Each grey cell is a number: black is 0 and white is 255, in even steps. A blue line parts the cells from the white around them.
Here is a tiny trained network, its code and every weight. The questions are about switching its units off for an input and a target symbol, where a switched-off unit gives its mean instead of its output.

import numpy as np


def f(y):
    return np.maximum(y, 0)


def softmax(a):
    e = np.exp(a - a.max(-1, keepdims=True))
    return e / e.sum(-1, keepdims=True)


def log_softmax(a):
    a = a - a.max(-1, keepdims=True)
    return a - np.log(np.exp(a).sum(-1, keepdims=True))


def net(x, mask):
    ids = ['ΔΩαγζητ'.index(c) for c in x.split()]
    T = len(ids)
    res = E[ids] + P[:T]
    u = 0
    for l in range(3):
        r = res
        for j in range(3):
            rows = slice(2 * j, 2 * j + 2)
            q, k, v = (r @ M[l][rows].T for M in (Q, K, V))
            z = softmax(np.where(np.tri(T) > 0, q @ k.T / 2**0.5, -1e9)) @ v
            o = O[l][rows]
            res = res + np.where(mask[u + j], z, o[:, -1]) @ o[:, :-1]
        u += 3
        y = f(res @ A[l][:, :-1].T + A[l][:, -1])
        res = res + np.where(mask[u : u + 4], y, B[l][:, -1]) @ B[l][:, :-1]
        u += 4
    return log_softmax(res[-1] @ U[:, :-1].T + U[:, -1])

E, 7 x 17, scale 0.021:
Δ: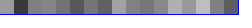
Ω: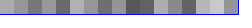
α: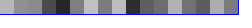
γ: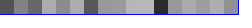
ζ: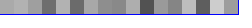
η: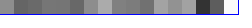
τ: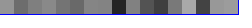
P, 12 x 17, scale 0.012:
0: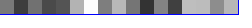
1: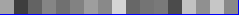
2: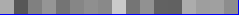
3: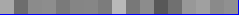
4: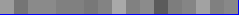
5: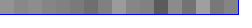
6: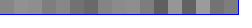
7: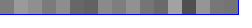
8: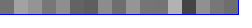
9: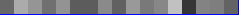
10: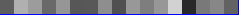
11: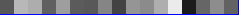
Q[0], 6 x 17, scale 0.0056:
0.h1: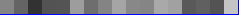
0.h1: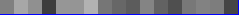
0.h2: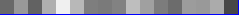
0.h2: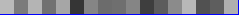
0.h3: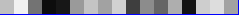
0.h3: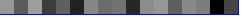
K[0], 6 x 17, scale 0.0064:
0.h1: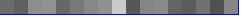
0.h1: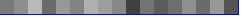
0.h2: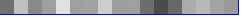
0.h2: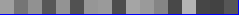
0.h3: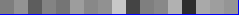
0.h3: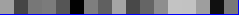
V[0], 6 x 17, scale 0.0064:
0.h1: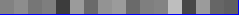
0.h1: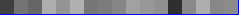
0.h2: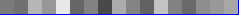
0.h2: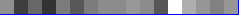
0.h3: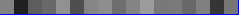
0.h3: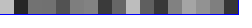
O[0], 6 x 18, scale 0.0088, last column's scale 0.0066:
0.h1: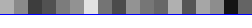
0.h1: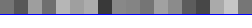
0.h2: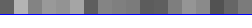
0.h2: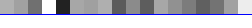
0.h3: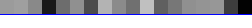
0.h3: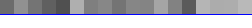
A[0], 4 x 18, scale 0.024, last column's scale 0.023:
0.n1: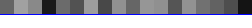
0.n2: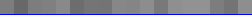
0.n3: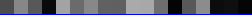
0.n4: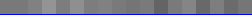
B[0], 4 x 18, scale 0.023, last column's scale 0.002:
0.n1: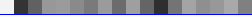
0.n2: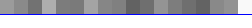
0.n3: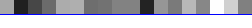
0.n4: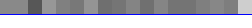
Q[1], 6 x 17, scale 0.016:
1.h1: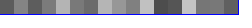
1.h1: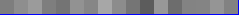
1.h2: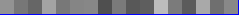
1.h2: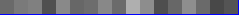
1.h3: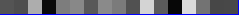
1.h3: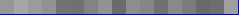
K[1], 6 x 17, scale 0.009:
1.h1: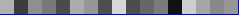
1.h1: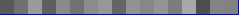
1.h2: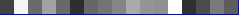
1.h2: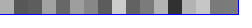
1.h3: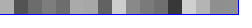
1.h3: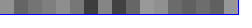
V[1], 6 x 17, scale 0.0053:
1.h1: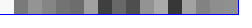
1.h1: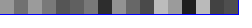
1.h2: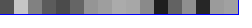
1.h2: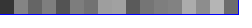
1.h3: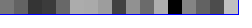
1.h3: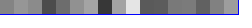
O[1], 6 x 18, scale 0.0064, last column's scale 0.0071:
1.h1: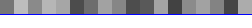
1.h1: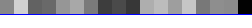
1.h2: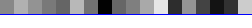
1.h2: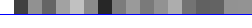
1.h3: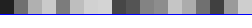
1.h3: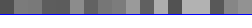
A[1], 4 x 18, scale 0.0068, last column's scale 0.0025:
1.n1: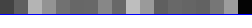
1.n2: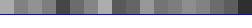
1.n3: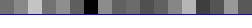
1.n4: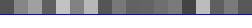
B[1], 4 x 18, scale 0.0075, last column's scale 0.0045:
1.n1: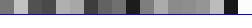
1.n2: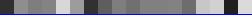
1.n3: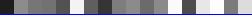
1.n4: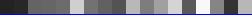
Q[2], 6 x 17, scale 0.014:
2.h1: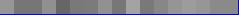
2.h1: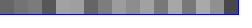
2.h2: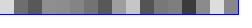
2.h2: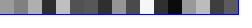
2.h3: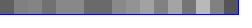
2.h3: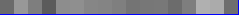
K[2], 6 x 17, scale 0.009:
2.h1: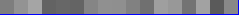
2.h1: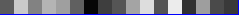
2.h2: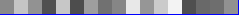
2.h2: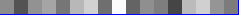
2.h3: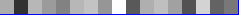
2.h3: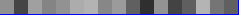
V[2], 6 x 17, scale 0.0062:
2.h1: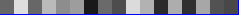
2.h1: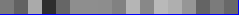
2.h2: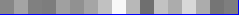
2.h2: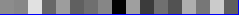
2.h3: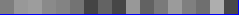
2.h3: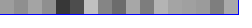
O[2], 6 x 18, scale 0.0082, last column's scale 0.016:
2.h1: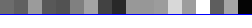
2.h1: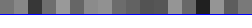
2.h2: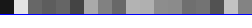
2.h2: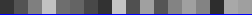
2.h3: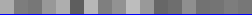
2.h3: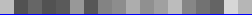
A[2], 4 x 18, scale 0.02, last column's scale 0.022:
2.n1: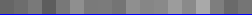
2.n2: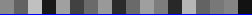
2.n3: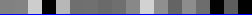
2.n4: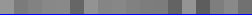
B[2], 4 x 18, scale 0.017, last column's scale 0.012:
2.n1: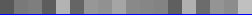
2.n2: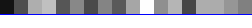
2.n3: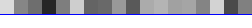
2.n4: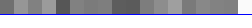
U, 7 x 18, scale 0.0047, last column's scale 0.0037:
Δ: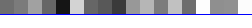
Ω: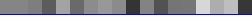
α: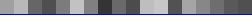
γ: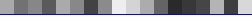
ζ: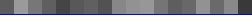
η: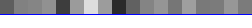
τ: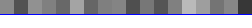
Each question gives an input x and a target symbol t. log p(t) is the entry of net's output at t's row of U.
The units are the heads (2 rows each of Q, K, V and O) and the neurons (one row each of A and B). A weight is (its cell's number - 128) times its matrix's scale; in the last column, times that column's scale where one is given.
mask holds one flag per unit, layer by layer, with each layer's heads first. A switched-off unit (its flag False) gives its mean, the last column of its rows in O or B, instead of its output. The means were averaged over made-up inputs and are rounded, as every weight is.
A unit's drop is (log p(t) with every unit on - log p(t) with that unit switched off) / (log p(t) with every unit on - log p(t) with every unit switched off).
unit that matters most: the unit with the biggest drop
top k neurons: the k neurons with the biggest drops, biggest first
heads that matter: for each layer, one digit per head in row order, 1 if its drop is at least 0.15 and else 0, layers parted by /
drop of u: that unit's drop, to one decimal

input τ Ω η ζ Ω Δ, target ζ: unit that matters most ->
1.h3
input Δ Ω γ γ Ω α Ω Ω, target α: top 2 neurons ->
[2.n1 1.n3]
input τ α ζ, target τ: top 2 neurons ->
[1.n3 0.n2]
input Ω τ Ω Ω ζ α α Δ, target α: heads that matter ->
100 / 101 / 000
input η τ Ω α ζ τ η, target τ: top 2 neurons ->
[1.n3 2.n1]
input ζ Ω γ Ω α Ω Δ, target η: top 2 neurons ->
[0.n2 2.n4]
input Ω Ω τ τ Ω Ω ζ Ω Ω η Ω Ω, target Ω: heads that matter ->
010 / 000 / 100
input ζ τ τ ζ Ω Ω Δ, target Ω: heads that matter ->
111 / 110 / 000
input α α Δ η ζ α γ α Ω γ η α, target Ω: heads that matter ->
100 / 000 / 100
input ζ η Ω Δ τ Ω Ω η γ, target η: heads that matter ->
000 / 000 / 000
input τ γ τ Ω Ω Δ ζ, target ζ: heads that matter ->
100 / 001 / 010
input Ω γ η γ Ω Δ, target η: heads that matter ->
100 / 000 / 110
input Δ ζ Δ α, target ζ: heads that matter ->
000 / 001 / 010
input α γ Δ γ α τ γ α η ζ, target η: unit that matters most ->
2.n4
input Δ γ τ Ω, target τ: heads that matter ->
010 / 000 / 010
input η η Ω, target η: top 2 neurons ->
[2.n4 1.n3]
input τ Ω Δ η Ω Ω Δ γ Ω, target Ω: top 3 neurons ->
[2.n1 1.n4 0.n2]
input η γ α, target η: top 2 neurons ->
[1.n1 1.n3]
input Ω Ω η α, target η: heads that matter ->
001 / 001 / 010
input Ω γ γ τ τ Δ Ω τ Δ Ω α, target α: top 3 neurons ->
[2.n4 1.n2 0.n2]
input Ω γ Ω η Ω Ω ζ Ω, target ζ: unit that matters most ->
2.n1
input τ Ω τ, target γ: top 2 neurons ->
[1.n3 2.n4]
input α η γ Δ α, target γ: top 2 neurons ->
[1.n2 1.n3]
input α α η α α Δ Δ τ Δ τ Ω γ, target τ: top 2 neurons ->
[2.n4 1.n2]
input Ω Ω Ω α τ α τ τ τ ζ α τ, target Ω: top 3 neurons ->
[2.n1 1.n2 1.n3]
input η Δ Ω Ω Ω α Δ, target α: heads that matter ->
001 / 100 / 000
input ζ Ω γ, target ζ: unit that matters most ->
2.h2
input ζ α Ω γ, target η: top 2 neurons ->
[2.n4 1.n3]
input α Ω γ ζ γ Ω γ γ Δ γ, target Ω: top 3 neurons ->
[2.n1 1.n1 0.n2]
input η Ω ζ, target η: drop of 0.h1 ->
-0.1
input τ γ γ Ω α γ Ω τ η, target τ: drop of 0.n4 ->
0.2
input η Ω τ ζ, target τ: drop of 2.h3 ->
-0.2
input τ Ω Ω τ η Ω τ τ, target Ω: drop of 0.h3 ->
1.1
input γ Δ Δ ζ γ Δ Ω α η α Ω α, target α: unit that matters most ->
1.h1
